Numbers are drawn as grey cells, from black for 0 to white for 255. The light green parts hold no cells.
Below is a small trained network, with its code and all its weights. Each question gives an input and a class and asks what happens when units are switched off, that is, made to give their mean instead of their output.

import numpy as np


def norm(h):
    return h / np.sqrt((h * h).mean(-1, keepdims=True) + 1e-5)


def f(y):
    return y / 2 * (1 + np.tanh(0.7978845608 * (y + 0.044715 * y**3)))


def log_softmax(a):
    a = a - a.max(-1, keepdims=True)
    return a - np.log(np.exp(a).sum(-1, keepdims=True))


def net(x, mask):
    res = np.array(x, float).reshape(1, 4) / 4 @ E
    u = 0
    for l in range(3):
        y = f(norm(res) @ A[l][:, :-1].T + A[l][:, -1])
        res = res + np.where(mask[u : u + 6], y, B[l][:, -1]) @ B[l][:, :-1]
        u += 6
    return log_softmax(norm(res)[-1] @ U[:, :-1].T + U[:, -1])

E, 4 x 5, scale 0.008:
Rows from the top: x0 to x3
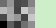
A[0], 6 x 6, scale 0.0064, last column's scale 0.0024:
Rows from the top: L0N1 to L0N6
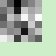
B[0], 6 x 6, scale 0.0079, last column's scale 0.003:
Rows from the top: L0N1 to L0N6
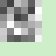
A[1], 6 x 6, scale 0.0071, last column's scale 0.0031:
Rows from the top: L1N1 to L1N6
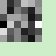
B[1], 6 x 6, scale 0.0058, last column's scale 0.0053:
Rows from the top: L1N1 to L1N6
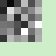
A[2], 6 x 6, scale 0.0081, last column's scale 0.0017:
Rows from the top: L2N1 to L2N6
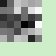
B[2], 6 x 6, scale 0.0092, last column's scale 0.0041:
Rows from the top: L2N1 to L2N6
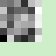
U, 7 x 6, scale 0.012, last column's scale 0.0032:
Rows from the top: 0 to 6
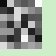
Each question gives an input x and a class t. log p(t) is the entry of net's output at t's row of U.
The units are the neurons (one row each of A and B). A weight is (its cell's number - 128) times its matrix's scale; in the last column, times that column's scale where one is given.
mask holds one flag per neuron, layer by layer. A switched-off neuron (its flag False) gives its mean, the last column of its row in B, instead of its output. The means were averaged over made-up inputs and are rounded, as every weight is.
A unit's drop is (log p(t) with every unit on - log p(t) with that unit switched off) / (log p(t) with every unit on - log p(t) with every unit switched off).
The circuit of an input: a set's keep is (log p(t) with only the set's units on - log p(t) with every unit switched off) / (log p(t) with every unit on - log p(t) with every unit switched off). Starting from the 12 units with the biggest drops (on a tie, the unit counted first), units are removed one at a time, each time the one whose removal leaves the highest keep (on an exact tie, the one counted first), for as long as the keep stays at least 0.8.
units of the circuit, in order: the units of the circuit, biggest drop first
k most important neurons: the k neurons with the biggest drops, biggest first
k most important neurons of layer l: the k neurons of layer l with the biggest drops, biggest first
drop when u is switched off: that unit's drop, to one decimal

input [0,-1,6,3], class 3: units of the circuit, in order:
L2N6; L1N2
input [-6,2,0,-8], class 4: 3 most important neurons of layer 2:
L2N1; L2N6; L2N4
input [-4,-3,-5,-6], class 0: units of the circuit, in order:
L2N6
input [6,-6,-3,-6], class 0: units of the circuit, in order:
L2N6; L1N5
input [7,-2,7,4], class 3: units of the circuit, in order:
L2N6; L2N4
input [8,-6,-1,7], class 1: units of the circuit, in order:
L2N4; L2N3
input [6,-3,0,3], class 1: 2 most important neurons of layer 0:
L0N3; L0N1
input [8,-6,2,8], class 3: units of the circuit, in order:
L2N4; L2N6
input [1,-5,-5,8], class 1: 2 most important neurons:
L2N4; L2N3
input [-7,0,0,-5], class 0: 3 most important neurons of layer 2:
L2N6; L2N4; L2N3
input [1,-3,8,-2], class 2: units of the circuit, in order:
L2N2; L0N5
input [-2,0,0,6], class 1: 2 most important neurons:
L2N4; L2N3
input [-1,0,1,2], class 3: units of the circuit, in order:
L1N4; L2N4
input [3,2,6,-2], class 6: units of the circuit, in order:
L2N6
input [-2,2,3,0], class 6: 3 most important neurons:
L2N6; L0N4; L1N2
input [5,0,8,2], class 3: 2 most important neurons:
L2N6; L2N2
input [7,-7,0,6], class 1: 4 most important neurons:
L2N4; L2N3; L0N3; L2N6
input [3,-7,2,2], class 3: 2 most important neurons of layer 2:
L2N1; L2N5
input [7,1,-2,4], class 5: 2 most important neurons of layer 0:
L0N2; L0N4
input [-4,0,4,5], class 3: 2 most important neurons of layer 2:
L2N6; L2N2
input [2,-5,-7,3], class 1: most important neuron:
L2N4
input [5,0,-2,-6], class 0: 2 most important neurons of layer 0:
L0N3; L0N4
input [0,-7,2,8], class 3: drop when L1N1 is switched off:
0.1
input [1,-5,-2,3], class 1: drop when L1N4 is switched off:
0.0
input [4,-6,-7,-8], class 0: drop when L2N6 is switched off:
0.4
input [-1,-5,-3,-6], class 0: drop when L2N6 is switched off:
0.4
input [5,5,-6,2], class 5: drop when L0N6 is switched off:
-0.1
